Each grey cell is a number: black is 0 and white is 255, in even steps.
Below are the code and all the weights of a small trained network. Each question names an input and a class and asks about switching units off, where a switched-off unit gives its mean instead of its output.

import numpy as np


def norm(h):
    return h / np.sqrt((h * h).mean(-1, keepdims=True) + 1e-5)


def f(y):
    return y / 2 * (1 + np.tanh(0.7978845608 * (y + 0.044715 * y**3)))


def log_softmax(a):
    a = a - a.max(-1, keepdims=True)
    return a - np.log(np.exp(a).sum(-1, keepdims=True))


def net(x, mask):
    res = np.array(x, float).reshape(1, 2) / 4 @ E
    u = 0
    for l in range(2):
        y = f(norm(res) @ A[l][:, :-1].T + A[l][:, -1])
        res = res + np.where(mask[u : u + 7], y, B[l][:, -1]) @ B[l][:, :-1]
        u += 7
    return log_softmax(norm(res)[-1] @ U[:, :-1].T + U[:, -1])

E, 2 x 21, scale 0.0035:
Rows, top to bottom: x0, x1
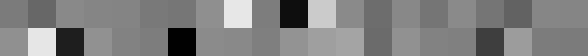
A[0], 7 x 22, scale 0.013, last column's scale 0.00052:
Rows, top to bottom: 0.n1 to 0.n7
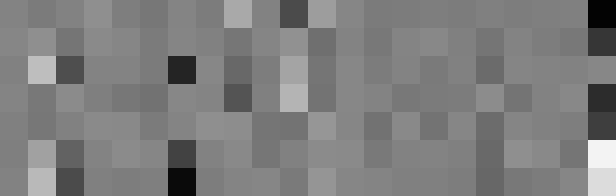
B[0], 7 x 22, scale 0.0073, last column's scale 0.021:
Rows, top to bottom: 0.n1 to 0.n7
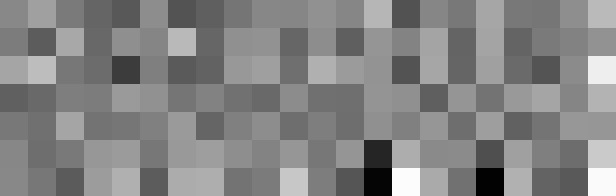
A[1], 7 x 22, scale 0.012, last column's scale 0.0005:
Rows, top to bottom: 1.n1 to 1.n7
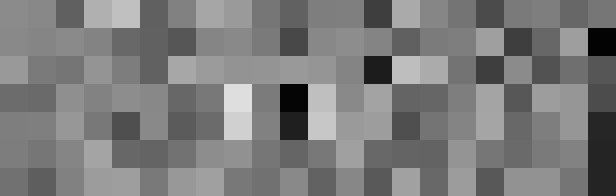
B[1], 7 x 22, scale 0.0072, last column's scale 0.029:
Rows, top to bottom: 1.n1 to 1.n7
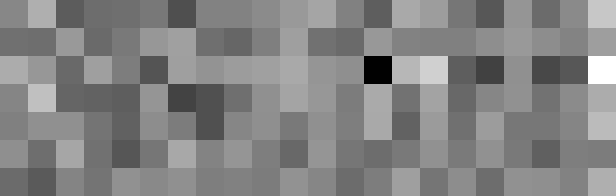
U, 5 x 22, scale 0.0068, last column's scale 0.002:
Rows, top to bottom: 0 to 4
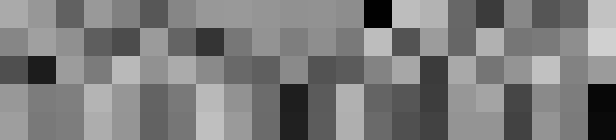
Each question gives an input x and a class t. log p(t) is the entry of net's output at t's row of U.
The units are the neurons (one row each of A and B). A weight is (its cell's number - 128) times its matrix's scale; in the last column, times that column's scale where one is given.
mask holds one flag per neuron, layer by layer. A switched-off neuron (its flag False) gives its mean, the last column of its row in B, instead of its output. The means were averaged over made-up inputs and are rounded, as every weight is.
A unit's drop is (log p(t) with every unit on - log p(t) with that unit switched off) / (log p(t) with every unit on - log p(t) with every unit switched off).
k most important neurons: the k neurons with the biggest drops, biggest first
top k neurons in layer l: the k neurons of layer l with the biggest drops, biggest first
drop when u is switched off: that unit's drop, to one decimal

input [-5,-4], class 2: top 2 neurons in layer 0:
(0.n3 0.n7)
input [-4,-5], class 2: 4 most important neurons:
(0.n3 0.n7 1.n3 0.n6)
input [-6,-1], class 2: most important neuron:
(1.n3)
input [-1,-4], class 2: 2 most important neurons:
(0.n3 0.n7)
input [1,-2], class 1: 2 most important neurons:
(0.n7 0.n6)
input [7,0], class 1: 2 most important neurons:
(0.n7 0.n1)
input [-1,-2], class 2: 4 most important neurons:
(0.n3 0.n7 0.n6 1.n3)
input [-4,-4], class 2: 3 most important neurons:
(0.n3 0.n7 1.n3)
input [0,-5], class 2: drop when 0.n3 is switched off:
1.0
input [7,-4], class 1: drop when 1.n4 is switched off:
0.0
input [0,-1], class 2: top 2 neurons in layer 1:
(1.n3 1.n1)
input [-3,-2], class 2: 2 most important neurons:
(0.n3 0.n7)
